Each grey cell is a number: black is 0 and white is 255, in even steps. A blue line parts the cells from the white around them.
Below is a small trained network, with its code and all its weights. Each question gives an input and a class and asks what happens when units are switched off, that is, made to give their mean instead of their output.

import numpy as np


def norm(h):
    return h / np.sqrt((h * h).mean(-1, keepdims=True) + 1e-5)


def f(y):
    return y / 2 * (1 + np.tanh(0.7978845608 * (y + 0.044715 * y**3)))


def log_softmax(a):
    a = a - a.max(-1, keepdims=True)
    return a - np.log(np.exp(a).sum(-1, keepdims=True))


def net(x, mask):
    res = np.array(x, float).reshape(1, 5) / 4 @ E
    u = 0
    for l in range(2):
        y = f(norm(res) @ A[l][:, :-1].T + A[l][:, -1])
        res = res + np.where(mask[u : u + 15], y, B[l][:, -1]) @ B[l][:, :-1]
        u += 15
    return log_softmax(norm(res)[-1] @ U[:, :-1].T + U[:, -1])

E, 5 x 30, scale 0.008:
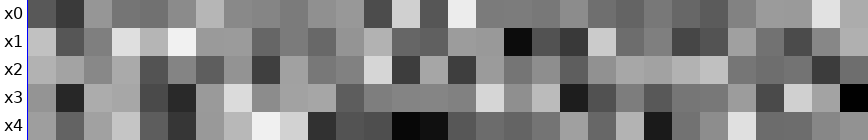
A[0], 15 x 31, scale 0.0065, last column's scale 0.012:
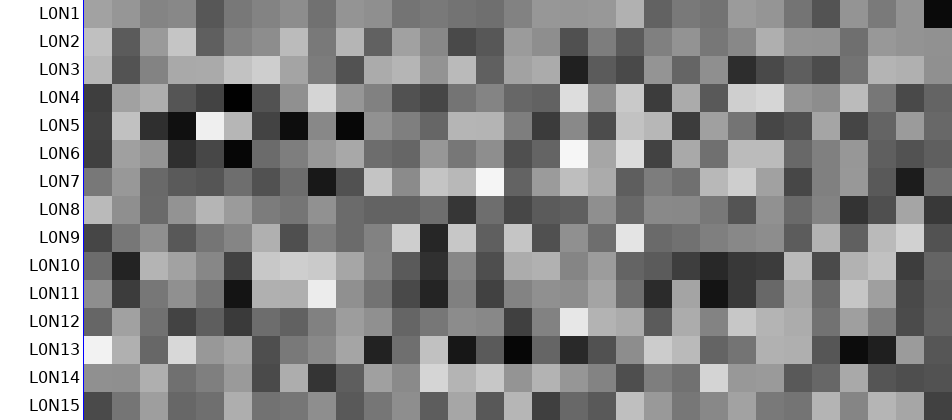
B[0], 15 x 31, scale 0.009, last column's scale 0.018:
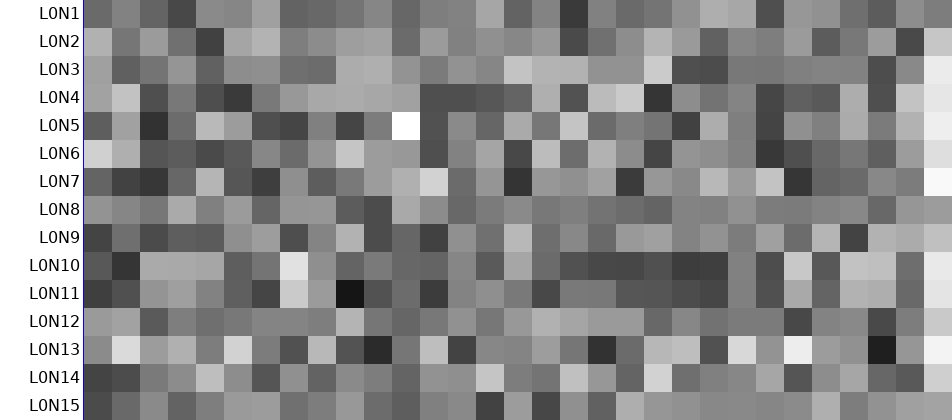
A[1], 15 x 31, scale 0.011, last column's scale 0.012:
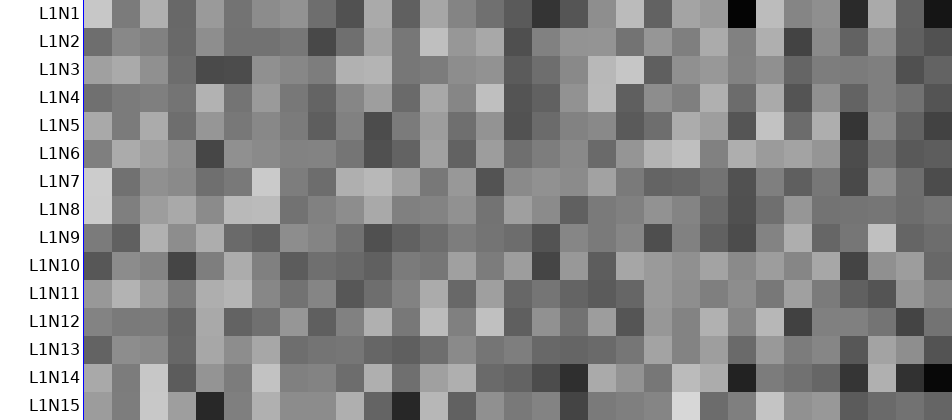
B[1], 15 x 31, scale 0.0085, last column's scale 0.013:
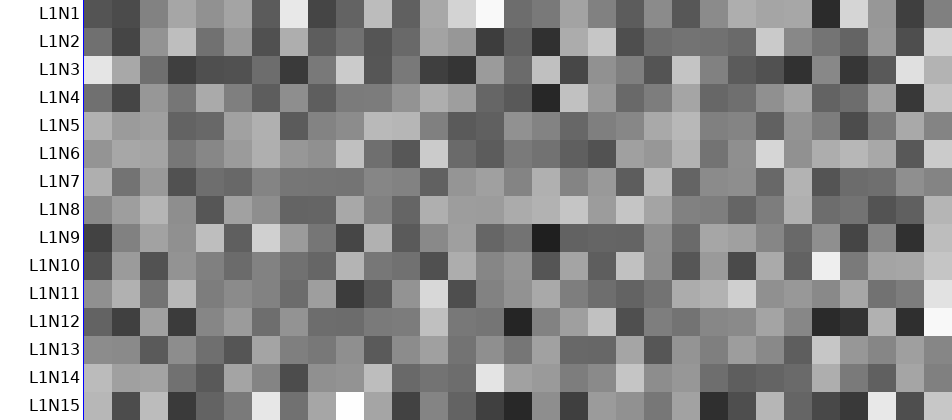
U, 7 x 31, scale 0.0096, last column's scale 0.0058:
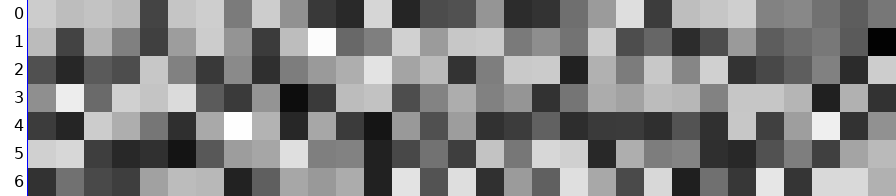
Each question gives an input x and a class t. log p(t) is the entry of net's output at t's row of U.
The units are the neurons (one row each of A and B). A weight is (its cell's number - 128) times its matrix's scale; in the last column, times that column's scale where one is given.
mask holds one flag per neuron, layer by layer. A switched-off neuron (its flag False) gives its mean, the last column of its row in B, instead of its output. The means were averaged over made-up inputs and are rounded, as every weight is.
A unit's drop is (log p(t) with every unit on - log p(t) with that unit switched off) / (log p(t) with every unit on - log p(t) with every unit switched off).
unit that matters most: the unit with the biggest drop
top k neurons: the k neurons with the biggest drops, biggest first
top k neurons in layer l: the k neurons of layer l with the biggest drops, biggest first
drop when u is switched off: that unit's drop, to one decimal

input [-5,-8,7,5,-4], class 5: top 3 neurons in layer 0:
(L0N6; L0N4; L0N12)
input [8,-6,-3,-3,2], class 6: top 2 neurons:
(L0N9; L0N15)
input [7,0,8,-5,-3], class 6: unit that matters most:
L0N5
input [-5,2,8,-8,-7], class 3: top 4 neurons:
(L0N13; L0N5; L1N11; L1N15)
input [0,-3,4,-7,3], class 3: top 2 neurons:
(L0N13; L0N5)
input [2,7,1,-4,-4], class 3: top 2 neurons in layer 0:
(L0N9; L0N12)
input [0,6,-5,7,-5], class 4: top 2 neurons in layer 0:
(L0N10; L0N6)
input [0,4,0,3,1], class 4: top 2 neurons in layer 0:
(L0N10; L0N11)
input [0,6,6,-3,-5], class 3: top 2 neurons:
(L0N13; L1N11)
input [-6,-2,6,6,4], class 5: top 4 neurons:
(L0N4; L0N6; L0N12; L1N3)
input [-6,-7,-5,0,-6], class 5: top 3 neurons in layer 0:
(L0N6; L0N4; L0N12)
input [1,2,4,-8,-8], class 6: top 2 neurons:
(L0N5; L1N10)
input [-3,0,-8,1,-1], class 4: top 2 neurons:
(L0N10; L0N11)
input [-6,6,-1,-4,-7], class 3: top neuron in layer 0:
(L0N5)
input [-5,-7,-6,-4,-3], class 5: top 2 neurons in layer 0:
(L0N6; L0N4)
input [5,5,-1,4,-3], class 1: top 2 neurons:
(L0N3; L0N11)
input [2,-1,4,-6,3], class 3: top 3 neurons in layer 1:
(L1N11; L1N10; L1N12)
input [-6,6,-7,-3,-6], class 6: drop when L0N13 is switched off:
0.2
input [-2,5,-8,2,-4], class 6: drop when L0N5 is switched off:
0.3
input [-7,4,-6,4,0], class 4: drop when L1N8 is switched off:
0.0
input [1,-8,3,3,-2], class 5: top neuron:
(L0N4)
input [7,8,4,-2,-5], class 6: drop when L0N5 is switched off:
0.1
